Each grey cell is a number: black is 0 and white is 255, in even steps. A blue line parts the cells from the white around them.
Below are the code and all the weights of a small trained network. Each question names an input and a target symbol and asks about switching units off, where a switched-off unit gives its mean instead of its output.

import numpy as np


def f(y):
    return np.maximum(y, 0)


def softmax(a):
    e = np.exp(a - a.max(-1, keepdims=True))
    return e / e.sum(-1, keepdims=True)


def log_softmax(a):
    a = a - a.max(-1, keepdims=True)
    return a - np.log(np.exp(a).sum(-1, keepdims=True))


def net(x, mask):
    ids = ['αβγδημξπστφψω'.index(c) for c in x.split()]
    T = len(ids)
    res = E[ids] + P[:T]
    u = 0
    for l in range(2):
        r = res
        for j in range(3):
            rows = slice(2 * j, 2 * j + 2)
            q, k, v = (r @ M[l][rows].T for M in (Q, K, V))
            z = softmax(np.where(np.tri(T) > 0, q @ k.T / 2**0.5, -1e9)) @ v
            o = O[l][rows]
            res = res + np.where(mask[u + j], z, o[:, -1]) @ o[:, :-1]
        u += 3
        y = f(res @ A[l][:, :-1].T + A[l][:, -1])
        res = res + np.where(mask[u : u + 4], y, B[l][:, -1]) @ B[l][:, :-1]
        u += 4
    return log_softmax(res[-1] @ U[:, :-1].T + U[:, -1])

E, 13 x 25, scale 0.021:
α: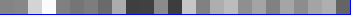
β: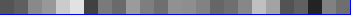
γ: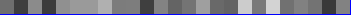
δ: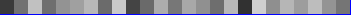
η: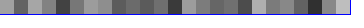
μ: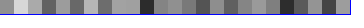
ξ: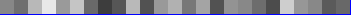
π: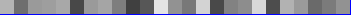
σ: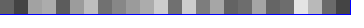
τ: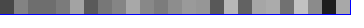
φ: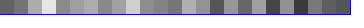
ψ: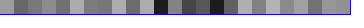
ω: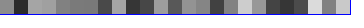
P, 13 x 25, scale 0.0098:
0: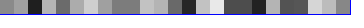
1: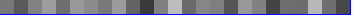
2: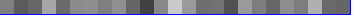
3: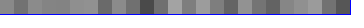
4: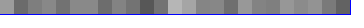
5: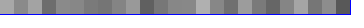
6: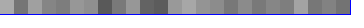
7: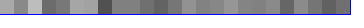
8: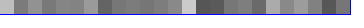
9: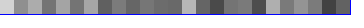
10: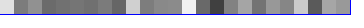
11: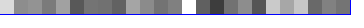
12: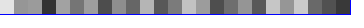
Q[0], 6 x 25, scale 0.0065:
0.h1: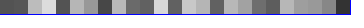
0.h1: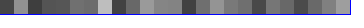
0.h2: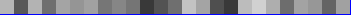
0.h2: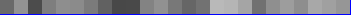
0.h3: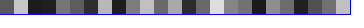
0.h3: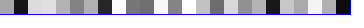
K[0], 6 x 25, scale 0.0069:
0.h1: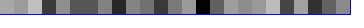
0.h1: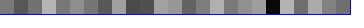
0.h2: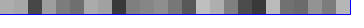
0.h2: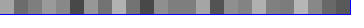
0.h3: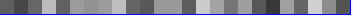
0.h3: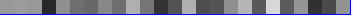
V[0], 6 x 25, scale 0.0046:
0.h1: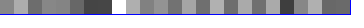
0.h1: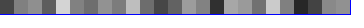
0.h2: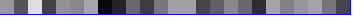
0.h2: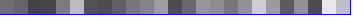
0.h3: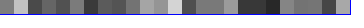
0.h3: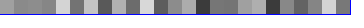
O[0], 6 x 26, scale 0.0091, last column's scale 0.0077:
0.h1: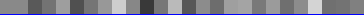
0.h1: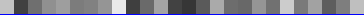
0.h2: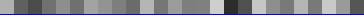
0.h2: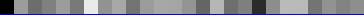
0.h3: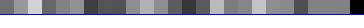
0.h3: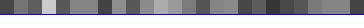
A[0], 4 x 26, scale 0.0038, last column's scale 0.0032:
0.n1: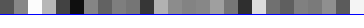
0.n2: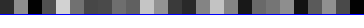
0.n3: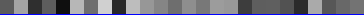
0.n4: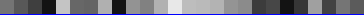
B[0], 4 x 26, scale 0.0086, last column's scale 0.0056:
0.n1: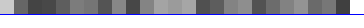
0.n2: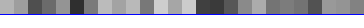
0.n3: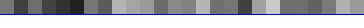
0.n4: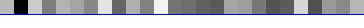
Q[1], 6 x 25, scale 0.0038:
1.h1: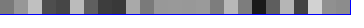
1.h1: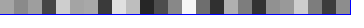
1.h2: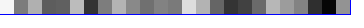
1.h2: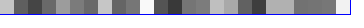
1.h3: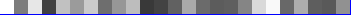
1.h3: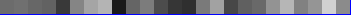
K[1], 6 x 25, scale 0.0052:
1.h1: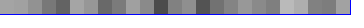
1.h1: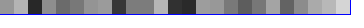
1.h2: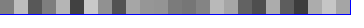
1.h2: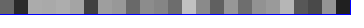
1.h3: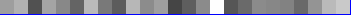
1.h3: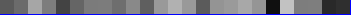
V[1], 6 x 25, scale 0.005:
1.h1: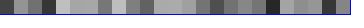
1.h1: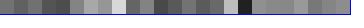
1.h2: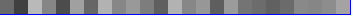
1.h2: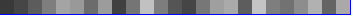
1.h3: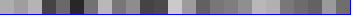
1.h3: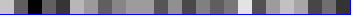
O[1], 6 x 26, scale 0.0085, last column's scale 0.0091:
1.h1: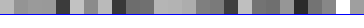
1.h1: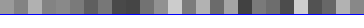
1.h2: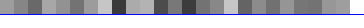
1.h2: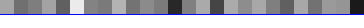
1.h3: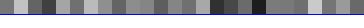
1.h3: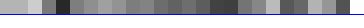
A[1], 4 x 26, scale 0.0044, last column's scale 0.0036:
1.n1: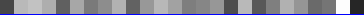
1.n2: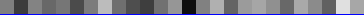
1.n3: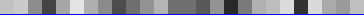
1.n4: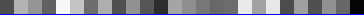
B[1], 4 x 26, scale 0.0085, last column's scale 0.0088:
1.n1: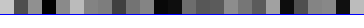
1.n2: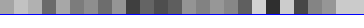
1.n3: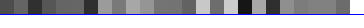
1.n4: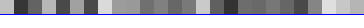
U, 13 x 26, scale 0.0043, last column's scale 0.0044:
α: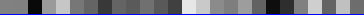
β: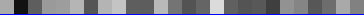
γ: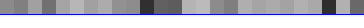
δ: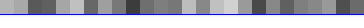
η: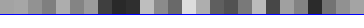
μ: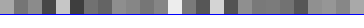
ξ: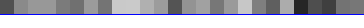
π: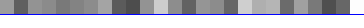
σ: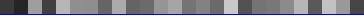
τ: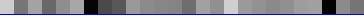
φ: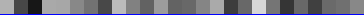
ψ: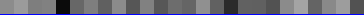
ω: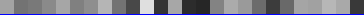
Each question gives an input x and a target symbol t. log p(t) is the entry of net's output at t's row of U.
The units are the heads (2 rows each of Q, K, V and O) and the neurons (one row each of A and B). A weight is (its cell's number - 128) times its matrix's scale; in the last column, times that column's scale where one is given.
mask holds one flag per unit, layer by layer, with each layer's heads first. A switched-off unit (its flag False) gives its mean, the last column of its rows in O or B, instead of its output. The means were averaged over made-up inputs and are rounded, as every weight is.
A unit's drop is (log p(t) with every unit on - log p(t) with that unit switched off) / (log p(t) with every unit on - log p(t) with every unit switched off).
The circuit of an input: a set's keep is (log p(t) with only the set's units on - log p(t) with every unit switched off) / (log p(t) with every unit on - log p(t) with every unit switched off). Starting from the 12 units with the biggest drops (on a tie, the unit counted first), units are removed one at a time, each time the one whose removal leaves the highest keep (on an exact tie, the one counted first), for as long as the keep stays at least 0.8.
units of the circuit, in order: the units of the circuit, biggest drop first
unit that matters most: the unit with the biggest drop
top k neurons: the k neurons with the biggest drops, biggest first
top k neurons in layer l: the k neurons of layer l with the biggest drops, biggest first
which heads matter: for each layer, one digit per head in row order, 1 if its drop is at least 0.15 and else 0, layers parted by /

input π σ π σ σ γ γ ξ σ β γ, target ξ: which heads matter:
110 / 100
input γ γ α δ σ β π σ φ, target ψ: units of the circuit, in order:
[1.h3 0.h3]
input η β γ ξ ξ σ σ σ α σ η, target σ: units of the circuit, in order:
[1.h1 0.h1 0.n3]
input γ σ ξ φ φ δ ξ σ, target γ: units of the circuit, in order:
[0.h3]
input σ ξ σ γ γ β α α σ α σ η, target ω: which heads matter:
100 / 010
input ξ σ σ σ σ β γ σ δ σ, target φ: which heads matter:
010 / 100
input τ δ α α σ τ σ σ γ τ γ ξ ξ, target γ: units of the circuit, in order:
[0.h3 1.h2]
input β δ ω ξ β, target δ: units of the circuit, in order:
[1.n1 0.h2 1.h1]
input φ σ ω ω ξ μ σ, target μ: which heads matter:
100 / 010
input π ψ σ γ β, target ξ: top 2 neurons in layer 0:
[0.n4 0.n1]
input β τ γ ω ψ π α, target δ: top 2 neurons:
[1.n1 0.n2]
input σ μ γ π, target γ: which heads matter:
101 / 100
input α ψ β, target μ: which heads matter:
101 / 010
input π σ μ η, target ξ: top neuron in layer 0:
[0.n4]
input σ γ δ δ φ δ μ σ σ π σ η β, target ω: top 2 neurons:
[0.n4 0.n3]
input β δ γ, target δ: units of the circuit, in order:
[1.n1 0.h2 1.h1 0.n2]
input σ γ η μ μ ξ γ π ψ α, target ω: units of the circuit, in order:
[0.h1 1.h2 0.n4 0.n3]
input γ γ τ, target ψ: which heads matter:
001 / 001
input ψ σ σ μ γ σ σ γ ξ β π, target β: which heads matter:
101 / 000
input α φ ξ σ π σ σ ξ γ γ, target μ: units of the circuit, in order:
[1.h2 0.h1 0.h3]
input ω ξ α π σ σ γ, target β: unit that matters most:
1.h3
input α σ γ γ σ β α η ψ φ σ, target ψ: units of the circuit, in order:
[0.h3 1.h3]
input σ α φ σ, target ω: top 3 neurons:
[0.n4 0.n3 1.n3]
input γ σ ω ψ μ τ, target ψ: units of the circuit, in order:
[1.h3 0.h3]
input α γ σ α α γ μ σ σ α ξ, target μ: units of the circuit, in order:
[1.h2 0.h1]
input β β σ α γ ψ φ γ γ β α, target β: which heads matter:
100 / 001
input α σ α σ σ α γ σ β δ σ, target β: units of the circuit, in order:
[0.h1]
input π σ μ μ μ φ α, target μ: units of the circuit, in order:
[1.h2 0.h1]
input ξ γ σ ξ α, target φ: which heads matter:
010 / 100
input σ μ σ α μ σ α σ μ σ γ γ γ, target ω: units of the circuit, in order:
[0.h1 1.h2 0.n4 0.h3]
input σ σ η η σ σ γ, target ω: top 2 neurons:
[0.n4 0.n3]
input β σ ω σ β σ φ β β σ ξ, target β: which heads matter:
101 / 001
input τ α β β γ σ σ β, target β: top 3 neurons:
[1.n4 0.n1 1.n1]
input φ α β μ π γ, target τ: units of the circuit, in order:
[0.h2]
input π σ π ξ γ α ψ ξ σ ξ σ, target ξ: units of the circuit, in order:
[1.h1 0.h1 0.h2]
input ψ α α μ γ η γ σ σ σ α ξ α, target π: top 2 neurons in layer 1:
[1.n2 1.n3]
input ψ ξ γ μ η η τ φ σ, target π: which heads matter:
000 / 101
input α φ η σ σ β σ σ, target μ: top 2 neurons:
[0.n1 1.n3]
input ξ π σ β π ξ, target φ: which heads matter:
011 / 100
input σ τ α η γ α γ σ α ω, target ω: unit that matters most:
0.h1
